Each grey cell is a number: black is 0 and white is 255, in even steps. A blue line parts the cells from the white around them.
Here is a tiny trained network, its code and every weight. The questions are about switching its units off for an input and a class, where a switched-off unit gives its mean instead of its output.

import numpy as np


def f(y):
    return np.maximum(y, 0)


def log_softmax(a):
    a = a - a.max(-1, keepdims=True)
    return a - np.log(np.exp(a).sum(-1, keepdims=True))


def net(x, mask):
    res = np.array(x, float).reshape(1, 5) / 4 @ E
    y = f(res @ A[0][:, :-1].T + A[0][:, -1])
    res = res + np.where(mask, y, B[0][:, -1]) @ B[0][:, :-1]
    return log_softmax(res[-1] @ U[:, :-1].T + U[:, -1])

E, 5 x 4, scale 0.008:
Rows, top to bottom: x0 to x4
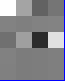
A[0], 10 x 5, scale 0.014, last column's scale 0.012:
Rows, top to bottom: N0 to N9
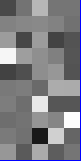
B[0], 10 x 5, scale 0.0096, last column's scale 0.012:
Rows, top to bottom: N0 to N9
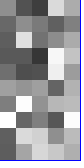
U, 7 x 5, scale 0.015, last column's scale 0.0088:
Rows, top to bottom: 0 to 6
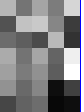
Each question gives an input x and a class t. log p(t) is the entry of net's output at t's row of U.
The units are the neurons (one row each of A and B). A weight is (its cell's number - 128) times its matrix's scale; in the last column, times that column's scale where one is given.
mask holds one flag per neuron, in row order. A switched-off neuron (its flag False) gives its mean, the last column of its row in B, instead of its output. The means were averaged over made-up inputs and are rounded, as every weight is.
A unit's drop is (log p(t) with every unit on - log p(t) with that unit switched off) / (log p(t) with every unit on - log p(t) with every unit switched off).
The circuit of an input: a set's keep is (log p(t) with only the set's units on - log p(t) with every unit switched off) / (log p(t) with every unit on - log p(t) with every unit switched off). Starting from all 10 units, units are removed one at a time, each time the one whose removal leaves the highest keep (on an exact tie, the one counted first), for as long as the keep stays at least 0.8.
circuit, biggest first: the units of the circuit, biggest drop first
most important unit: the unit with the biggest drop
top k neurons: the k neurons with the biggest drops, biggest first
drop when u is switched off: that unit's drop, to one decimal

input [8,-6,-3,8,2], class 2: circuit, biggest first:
N3
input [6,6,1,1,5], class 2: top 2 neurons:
N3, N7
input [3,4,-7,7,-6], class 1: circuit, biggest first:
N6, N9
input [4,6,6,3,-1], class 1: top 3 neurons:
N8, N7, N0
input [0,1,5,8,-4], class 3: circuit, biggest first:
N6, N3
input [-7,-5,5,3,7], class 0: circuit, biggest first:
N3, N7
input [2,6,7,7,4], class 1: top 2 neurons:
N8, N7
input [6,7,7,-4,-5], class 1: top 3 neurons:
N8, N7, N0
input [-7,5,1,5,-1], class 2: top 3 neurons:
N4, N0, N8
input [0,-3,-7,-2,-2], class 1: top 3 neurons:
N6, N9, N2
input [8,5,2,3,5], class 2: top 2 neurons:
N3, N7
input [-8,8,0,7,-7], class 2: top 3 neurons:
N4, N0, N8
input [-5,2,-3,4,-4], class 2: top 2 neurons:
N0, N4
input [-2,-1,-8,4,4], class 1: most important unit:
N6
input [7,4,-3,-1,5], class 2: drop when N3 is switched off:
0.9
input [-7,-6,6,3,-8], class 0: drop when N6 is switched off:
0.2
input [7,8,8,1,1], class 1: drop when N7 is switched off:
0.2
